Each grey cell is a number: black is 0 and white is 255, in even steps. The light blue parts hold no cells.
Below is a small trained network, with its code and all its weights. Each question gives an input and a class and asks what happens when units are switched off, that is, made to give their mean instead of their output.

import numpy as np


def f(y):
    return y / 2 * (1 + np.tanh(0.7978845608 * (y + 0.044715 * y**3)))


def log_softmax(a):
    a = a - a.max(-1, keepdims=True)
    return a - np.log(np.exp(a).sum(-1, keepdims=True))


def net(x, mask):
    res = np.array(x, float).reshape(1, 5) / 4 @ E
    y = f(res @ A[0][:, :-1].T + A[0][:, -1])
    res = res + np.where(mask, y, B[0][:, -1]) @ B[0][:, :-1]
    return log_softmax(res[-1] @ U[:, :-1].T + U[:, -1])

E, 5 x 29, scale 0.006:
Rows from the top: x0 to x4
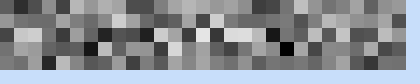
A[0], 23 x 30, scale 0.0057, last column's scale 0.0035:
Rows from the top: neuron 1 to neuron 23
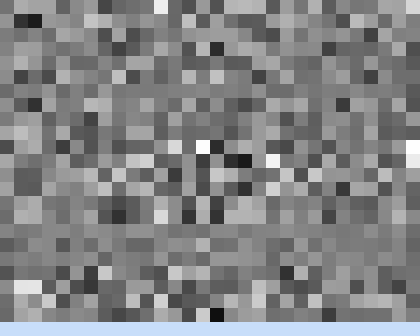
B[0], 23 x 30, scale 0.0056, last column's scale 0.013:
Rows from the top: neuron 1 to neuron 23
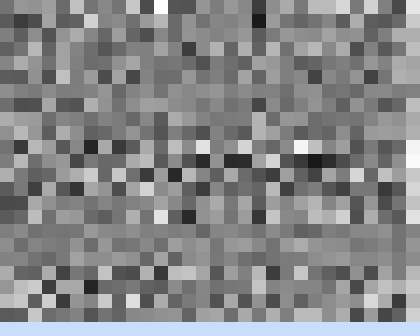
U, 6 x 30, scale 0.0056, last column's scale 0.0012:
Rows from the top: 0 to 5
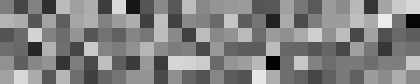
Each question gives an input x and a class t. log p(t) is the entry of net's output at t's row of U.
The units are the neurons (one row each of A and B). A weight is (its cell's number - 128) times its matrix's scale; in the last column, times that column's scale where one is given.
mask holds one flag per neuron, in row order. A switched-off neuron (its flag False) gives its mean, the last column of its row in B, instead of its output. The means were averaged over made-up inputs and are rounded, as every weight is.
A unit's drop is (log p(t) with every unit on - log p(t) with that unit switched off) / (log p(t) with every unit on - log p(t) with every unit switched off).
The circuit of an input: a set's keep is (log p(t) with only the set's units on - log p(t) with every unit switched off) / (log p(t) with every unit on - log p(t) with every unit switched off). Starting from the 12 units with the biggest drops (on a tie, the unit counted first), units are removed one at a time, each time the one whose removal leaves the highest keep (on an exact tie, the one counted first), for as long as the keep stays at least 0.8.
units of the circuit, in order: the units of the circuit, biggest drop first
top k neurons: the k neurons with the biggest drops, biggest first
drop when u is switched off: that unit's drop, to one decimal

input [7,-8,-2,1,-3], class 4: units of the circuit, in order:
neuron 1; neuron 20; neuron 16
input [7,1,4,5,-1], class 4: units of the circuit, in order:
neuron 20
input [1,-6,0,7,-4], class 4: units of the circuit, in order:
neuron 20; neuron 1
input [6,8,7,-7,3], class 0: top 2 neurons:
neuron 6; neuron 3
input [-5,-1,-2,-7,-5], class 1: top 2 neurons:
neuron 22; neuron 13
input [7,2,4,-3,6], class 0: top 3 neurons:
neuron 13; neuron 6; neuron 3
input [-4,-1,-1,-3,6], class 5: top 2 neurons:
neuron 2; neuron 13
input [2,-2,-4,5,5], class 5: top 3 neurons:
neuron 12; neuron 11; neuron 2
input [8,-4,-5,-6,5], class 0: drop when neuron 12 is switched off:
0.1
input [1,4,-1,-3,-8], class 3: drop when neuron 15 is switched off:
-0.1
